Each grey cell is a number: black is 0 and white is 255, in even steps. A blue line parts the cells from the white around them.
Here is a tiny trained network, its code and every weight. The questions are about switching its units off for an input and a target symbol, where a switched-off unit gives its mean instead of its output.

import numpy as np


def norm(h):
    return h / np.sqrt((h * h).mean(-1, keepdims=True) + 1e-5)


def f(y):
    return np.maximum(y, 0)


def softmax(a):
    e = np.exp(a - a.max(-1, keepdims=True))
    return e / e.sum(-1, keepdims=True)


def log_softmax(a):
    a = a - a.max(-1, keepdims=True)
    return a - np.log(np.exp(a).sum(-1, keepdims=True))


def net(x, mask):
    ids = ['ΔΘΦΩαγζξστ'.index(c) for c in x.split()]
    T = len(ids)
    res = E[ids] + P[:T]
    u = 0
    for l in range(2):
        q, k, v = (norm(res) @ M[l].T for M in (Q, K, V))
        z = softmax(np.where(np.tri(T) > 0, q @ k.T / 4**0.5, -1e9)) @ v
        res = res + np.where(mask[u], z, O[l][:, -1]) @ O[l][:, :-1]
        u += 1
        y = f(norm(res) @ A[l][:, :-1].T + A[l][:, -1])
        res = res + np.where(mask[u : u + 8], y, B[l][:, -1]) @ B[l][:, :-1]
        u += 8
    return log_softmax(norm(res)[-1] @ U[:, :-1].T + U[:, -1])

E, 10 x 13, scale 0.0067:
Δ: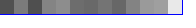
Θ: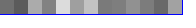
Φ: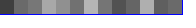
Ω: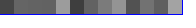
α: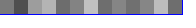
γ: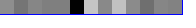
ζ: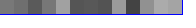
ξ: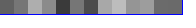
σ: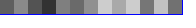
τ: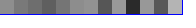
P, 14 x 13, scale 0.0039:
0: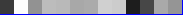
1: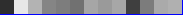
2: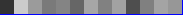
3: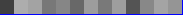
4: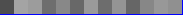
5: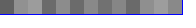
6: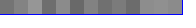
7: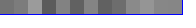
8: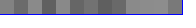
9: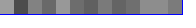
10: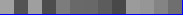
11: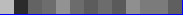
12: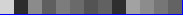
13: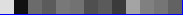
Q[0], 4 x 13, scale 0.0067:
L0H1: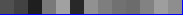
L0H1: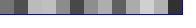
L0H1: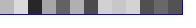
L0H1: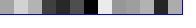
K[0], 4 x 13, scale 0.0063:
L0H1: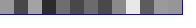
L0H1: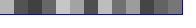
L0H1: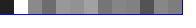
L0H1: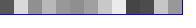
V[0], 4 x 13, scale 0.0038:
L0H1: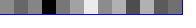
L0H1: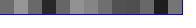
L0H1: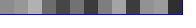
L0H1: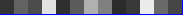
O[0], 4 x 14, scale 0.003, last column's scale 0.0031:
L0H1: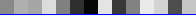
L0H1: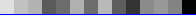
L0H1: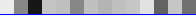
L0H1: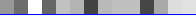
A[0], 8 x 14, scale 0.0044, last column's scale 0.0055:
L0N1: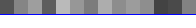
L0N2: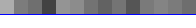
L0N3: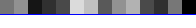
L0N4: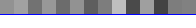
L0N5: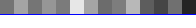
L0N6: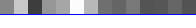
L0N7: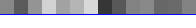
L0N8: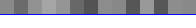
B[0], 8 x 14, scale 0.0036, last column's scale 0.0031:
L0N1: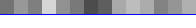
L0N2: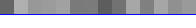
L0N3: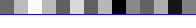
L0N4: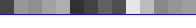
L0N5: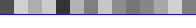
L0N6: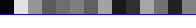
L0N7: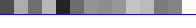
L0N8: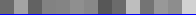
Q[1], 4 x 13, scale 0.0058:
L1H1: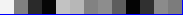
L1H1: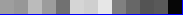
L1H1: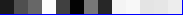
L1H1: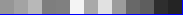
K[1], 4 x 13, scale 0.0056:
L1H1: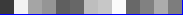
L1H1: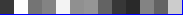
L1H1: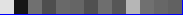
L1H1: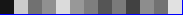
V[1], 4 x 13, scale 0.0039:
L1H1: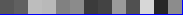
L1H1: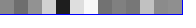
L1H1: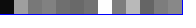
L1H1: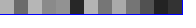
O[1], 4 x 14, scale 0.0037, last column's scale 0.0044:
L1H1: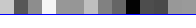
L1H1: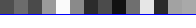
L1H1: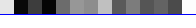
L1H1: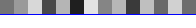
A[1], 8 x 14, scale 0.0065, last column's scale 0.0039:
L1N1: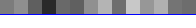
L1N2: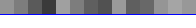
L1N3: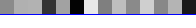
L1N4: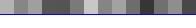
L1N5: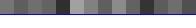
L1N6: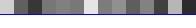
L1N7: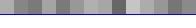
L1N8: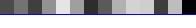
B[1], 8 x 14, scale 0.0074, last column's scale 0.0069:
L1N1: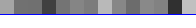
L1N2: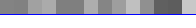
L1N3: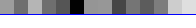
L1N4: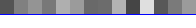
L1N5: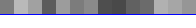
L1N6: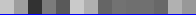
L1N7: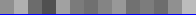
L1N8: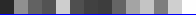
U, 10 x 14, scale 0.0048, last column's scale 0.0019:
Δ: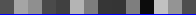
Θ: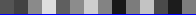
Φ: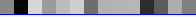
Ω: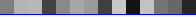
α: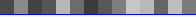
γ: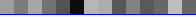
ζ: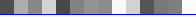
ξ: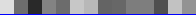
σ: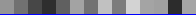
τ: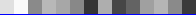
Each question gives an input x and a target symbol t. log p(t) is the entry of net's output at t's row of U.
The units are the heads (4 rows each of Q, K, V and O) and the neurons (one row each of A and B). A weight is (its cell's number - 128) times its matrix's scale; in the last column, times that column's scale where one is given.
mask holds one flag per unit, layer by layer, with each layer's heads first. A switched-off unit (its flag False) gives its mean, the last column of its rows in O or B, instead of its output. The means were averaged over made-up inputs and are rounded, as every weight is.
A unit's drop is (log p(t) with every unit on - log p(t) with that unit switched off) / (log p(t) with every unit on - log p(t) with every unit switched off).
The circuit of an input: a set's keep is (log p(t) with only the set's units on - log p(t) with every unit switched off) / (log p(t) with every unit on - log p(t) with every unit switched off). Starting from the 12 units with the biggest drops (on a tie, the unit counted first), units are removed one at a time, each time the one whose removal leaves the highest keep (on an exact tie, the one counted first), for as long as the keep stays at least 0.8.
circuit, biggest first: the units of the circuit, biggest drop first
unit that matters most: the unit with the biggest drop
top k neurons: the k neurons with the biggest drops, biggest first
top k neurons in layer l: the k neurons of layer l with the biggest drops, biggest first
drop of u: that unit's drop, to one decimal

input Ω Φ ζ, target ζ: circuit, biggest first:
[L1H1 L1N8 L1N3 L1N2]
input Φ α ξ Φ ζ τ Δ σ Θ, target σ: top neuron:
[L0N7]
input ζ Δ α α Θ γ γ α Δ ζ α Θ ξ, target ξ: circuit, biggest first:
[L1H1 L0H1 L0N7 L1N6]
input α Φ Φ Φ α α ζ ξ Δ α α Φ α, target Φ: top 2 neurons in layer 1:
[L1N8 L1N3]
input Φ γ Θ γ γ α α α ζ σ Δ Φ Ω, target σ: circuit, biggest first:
[L1H1 L1N1]
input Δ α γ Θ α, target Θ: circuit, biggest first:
[L0H1 L1N8 L1N3]
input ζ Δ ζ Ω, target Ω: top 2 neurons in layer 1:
[L1N4 L1N8]
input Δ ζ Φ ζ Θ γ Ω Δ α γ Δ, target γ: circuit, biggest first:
[L1H1 L1N3]
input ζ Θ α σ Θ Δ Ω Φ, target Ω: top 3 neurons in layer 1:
[L1N4 L1N8 L1N3]
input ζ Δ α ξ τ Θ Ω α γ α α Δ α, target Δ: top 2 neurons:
[L0N7 L1N5]
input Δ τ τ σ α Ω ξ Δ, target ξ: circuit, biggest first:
[L1H1 L1N6]
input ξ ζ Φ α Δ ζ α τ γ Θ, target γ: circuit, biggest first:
[L1H1 L0N7 L1N3]
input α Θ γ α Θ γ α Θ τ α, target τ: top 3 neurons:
[L1N8 L1N7 L1N3]
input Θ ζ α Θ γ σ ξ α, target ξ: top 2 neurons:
[L0N7 L1N6]
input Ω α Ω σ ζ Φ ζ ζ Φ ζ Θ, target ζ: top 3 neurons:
[L0N7 L1N8 L1N3]
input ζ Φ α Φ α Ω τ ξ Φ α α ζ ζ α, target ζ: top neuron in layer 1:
[L1N8]
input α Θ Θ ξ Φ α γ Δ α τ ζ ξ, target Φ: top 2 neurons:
[L1N8 L1N3]
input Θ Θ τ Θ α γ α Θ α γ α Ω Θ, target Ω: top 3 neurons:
[L0N7 L1N4 L1N8]
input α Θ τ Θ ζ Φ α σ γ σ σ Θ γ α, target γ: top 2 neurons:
[L0N7 L1N8]
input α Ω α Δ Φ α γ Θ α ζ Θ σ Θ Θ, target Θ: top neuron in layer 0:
[L0N4]
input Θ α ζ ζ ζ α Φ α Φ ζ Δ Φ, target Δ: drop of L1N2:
0.1
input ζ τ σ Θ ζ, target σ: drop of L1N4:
0.0
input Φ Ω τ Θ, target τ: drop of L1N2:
0.2
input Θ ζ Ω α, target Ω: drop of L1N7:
0.1
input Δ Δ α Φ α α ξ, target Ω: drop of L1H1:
0.7
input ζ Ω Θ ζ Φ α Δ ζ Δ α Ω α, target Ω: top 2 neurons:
[L0N7 L1N4]
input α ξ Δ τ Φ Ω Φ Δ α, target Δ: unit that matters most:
L0N7
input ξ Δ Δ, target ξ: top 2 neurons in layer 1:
[L1N6 L1N8]
